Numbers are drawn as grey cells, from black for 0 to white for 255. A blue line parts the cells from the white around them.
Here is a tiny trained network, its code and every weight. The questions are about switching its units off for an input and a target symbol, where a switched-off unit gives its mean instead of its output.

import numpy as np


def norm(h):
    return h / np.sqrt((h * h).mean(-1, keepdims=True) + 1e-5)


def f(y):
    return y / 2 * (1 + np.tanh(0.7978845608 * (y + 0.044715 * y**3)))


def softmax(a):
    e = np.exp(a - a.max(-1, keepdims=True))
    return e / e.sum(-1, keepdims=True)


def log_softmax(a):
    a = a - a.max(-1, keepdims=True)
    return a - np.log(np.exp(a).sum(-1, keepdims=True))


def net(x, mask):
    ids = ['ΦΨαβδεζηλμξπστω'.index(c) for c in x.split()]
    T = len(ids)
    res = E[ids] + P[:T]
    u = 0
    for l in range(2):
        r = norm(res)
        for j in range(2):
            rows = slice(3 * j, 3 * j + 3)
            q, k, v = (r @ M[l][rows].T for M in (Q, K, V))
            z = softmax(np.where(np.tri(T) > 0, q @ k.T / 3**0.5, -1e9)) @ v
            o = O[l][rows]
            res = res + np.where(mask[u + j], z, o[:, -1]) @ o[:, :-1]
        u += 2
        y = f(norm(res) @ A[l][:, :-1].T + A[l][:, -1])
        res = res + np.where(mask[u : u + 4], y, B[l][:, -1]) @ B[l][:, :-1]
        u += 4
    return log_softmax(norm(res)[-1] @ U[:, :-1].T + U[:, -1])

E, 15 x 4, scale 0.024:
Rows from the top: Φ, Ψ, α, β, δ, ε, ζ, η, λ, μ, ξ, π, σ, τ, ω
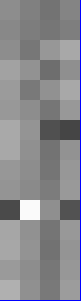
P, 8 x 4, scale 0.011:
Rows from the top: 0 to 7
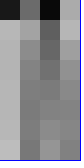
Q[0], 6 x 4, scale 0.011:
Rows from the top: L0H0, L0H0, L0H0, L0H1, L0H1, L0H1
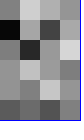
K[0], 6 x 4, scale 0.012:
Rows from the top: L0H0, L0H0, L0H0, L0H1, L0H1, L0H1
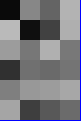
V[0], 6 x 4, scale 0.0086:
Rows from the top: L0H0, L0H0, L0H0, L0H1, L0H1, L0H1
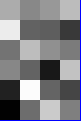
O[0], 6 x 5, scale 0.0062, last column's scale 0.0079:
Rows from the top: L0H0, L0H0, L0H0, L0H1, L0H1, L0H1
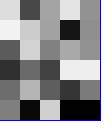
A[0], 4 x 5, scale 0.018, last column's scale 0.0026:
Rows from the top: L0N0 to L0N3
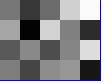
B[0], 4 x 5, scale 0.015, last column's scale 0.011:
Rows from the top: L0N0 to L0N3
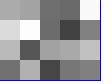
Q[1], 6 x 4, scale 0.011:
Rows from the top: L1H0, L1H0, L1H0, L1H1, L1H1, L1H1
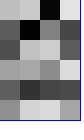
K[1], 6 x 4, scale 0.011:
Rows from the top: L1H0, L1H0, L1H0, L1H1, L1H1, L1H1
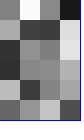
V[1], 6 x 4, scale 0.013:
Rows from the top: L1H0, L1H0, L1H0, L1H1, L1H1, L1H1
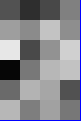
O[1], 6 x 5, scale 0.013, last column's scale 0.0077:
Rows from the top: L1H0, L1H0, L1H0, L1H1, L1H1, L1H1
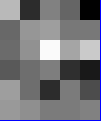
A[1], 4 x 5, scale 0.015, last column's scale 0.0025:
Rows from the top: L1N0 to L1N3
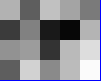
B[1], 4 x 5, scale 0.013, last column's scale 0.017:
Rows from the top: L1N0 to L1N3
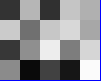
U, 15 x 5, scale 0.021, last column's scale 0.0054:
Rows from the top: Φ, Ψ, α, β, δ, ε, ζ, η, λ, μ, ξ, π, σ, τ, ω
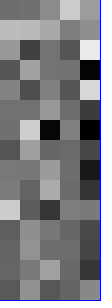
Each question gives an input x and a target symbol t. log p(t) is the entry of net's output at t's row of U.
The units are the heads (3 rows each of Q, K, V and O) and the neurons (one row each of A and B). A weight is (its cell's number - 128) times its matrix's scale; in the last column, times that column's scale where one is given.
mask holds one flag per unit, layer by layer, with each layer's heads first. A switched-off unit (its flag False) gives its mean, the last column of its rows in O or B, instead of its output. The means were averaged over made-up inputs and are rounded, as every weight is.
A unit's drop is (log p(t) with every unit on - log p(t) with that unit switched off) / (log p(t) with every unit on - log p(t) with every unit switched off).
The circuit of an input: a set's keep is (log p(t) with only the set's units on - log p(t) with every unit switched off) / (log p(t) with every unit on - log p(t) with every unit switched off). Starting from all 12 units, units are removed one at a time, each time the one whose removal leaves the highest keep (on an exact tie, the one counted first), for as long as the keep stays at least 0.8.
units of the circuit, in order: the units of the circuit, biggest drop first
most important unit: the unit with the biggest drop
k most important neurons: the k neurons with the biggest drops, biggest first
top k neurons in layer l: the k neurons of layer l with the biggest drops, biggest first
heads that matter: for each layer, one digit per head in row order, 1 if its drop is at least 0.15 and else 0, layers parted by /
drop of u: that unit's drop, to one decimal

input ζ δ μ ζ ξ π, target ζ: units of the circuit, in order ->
[L1H0]
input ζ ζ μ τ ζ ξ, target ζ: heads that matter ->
00 / 11
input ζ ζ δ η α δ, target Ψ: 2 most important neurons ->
[L0N0 L0N2]
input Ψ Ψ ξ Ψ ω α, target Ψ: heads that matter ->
01 / 11
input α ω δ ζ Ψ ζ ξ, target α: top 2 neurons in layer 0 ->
[L0N2 L0N0]
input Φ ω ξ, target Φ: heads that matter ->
11 / 11
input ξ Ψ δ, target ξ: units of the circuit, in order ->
[L0H1 L1H1]
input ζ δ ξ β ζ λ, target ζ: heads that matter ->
00 / 11
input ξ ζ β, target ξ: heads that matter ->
01 / 11
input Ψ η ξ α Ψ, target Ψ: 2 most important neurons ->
[L0N0 L1N3]
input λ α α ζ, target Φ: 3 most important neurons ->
[L0N0 L1N0 L1N2]
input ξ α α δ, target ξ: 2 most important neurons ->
[L0N0 L1N1]
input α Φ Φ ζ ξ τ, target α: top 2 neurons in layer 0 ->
[L0N2 L0N0]
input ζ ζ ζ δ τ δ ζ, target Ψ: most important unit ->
L0H0
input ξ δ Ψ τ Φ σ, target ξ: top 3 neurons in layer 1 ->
[L1N1 L1N3 L1N0]
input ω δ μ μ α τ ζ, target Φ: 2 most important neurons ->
[L0N0 L1N0]
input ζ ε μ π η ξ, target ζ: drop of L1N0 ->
-0.2
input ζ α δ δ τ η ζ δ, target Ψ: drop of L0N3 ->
0.0
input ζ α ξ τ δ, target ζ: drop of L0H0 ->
0.1
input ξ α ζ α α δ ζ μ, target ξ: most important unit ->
L1H0
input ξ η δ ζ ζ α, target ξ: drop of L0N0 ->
0.2
